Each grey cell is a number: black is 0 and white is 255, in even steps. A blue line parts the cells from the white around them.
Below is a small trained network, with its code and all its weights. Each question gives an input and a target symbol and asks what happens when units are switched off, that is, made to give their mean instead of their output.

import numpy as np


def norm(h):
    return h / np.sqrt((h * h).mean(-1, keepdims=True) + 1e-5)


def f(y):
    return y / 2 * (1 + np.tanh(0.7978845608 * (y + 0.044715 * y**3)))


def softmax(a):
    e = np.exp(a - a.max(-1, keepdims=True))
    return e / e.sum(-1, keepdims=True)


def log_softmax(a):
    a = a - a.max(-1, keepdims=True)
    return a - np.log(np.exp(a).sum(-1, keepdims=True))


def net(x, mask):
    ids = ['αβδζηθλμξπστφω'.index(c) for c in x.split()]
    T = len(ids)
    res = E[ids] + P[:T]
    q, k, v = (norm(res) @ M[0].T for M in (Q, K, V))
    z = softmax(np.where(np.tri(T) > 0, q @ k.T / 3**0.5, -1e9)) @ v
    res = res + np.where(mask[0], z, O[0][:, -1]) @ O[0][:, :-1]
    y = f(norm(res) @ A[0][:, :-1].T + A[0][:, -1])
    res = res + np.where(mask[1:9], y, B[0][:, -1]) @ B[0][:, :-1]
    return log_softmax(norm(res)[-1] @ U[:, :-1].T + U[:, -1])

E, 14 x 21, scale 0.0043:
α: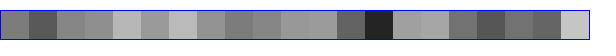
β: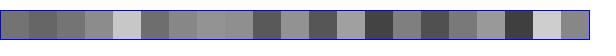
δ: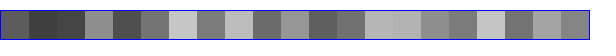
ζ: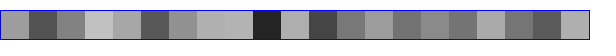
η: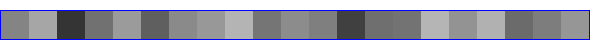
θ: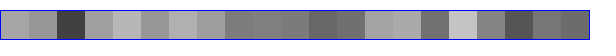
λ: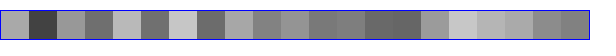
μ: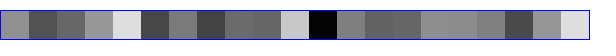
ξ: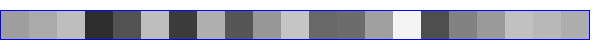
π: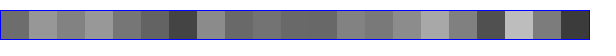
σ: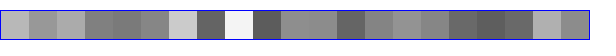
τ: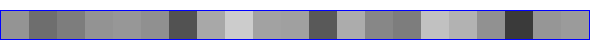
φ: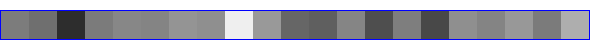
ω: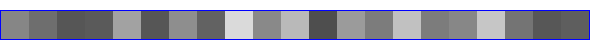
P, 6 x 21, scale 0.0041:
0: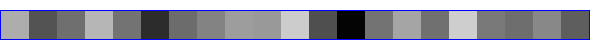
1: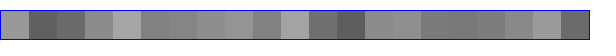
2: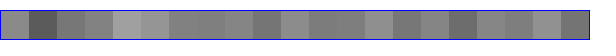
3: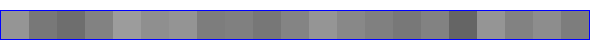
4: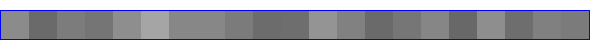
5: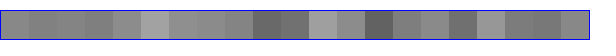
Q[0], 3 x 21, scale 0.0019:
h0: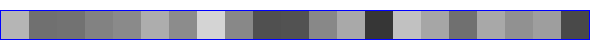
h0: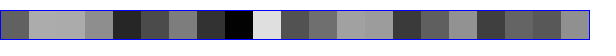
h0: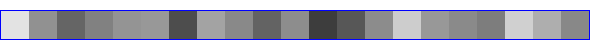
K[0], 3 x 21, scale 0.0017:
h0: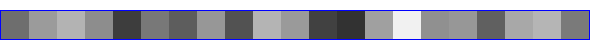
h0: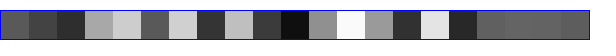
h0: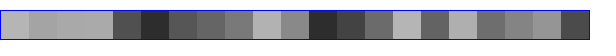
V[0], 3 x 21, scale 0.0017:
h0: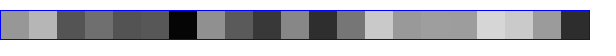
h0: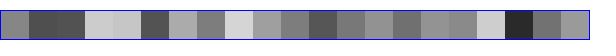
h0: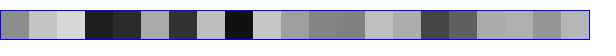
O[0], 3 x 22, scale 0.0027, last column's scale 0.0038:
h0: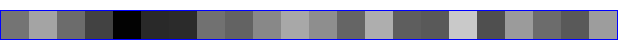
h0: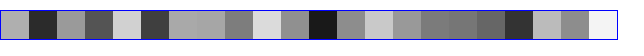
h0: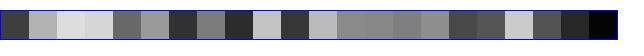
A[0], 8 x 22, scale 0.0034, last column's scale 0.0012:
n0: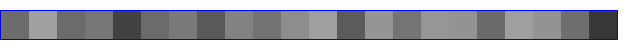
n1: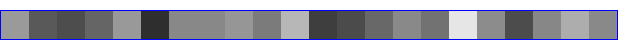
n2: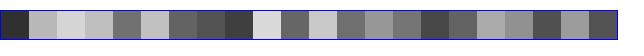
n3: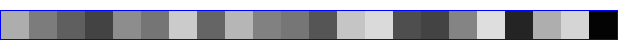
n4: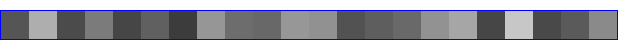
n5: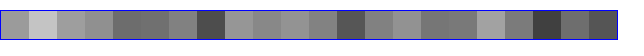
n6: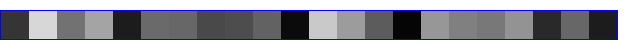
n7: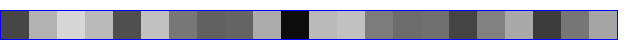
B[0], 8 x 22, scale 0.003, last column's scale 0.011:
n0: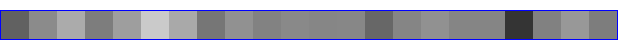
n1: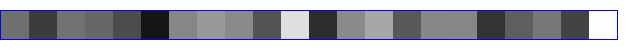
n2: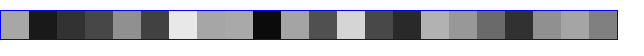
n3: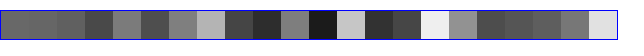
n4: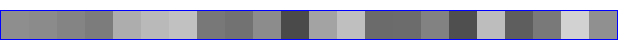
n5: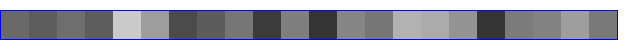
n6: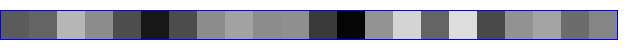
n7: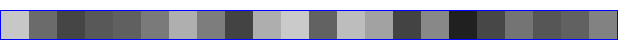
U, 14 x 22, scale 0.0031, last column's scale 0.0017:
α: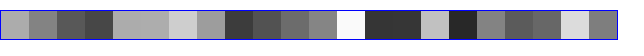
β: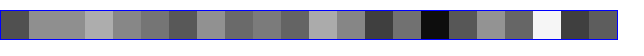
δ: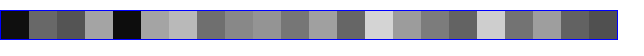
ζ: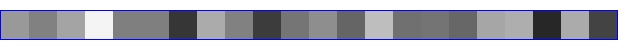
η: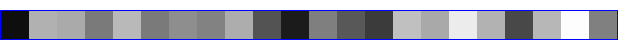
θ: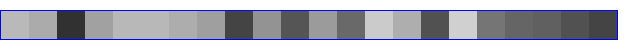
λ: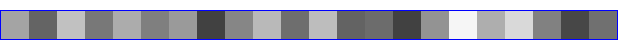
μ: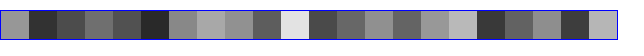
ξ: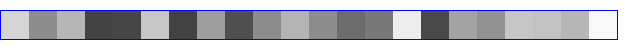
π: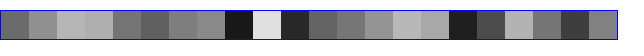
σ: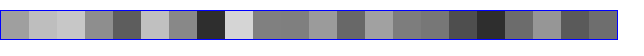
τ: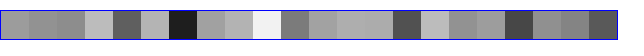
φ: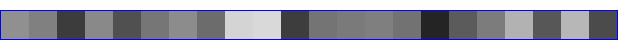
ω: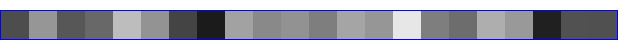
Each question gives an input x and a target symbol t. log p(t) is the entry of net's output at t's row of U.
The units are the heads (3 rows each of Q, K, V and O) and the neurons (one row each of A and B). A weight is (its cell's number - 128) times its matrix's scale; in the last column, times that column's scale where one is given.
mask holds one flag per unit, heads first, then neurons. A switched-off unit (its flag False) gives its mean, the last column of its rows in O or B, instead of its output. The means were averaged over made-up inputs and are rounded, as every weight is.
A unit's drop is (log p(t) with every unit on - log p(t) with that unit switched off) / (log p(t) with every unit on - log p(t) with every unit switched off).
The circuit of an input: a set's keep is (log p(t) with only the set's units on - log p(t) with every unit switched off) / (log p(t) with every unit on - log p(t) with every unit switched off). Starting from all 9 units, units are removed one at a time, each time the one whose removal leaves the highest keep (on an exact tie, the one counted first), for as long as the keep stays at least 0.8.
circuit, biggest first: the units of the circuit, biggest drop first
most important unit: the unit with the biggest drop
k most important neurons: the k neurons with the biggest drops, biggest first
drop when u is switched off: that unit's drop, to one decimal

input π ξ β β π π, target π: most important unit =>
n6
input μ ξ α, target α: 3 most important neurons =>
[n1; n2; n7]
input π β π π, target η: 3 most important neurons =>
[n4; n1; n6]
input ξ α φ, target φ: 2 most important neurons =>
[n3; n1]
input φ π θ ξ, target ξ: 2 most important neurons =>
[n1; n3]
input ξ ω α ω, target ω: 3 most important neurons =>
[n1; n3; n5]
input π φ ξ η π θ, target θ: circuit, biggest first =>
[h0; n1; n3]
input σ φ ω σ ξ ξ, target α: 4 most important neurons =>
[n2; n1; n7; n6]
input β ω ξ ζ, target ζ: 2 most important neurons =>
[n1; n3]
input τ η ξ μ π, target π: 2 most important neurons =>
[n6; n1]
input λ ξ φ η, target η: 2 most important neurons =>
[n1; n6]
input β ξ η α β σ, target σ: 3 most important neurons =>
[n3; n1; n4]
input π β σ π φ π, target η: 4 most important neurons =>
[n6; n4; n1; n3]
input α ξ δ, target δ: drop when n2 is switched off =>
0.0
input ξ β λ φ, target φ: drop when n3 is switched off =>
0.5
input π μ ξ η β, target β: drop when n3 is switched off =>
0.5
